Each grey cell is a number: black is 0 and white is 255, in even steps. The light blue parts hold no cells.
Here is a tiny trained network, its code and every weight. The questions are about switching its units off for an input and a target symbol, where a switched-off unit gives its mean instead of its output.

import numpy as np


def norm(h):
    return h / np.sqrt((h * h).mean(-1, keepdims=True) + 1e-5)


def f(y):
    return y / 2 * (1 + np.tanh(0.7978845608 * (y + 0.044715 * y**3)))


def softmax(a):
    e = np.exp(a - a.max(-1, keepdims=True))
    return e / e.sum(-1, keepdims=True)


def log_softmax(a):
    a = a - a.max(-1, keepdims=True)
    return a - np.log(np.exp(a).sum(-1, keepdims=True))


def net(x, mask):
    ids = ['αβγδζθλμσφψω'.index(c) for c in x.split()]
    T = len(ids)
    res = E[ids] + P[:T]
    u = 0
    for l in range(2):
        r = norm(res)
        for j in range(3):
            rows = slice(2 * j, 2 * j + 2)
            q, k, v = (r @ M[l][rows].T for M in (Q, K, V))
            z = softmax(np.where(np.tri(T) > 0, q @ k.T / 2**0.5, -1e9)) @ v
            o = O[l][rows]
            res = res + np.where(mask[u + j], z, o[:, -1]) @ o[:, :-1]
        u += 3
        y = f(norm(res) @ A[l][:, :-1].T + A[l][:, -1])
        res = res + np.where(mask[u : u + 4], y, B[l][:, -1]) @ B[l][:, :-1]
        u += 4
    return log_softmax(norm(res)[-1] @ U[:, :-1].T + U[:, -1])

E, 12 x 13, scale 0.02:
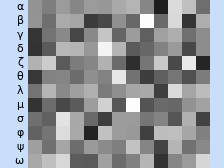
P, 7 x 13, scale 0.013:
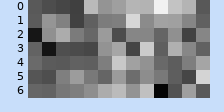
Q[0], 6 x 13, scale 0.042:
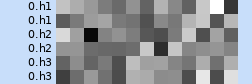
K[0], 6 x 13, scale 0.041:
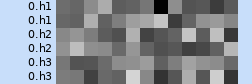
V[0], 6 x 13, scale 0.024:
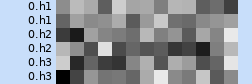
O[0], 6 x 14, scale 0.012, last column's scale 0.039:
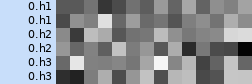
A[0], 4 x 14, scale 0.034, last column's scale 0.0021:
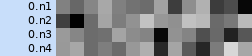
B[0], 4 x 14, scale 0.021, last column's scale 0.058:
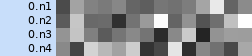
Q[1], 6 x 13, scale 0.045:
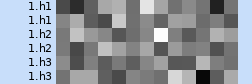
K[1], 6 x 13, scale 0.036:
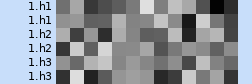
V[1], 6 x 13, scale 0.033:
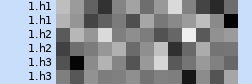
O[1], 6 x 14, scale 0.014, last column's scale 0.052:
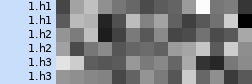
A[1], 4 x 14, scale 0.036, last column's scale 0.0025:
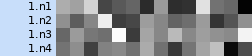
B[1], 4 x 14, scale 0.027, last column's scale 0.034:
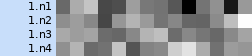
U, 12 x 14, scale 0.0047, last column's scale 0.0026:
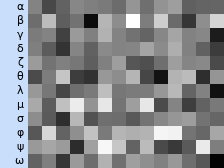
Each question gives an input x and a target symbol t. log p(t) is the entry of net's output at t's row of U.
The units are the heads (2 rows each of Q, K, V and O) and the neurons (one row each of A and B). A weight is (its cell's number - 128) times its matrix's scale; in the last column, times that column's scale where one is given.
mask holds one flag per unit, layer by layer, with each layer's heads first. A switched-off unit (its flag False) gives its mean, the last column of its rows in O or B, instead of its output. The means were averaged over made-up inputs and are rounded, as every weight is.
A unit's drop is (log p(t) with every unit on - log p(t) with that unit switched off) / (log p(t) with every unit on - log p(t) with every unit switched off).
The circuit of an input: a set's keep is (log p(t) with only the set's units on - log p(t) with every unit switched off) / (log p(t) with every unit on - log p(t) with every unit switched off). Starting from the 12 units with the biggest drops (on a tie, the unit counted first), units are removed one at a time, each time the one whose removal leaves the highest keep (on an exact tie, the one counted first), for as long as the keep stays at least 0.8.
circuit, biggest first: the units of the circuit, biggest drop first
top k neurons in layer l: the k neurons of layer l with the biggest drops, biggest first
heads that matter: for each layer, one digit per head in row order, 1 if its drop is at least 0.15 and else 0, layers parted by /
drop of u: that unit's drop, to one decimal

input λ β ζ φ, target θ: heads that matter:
000 / 100
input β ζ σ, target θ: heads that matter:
010 / 110
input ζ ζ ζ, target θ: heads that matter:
001 / 100
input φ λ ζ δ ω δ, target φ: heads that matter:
001 / 010
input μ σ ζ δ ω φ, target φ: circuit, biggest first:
[0.h3 1.n4 0.n2]
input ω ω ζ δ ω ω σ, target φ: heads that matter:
001 / 010
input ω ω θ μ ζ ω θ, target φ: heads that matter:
011 / 011
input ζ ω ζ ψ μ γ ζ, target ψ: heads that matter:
011 / 101
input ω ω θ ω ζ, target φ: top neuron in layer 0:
[0.n3]
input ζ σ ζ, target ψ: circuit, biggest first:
[0.h2 0.n3]
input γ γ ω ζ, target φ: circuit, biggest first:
[1.h1 0.n4 0.h2]
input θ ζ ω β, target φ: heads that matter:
011 / 010
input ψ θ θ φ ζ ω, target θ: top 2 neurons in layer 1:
[1.n1 1.n2]
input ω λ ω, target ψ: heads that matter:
101 / 110
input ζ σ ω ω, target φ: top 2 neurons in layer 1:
[1.n4 1.n2]
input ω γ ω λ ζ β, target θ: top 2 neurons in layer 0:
[0.n2 0.n1]
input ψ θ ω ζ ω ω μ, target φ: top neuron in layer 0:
[0.n2]
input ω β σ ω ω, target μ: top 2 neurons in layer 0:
[0.n2 0.n4]
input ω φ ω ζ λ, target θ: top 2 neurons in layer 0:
[0.n2 0.n4]
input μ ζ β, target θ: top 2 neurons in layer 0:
[0.n1 0.n4]
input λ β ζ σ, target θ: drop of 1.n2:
0.0
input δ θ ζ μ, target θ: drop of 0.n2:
0.1
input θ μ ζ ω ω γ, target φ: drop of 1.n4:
0.3
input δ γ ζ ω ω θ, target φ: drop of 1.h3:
0.2
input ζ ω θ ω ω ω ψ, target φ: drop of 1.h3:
0.2
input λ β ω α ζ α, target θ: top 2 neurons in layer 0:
[0.n2 0.n1]
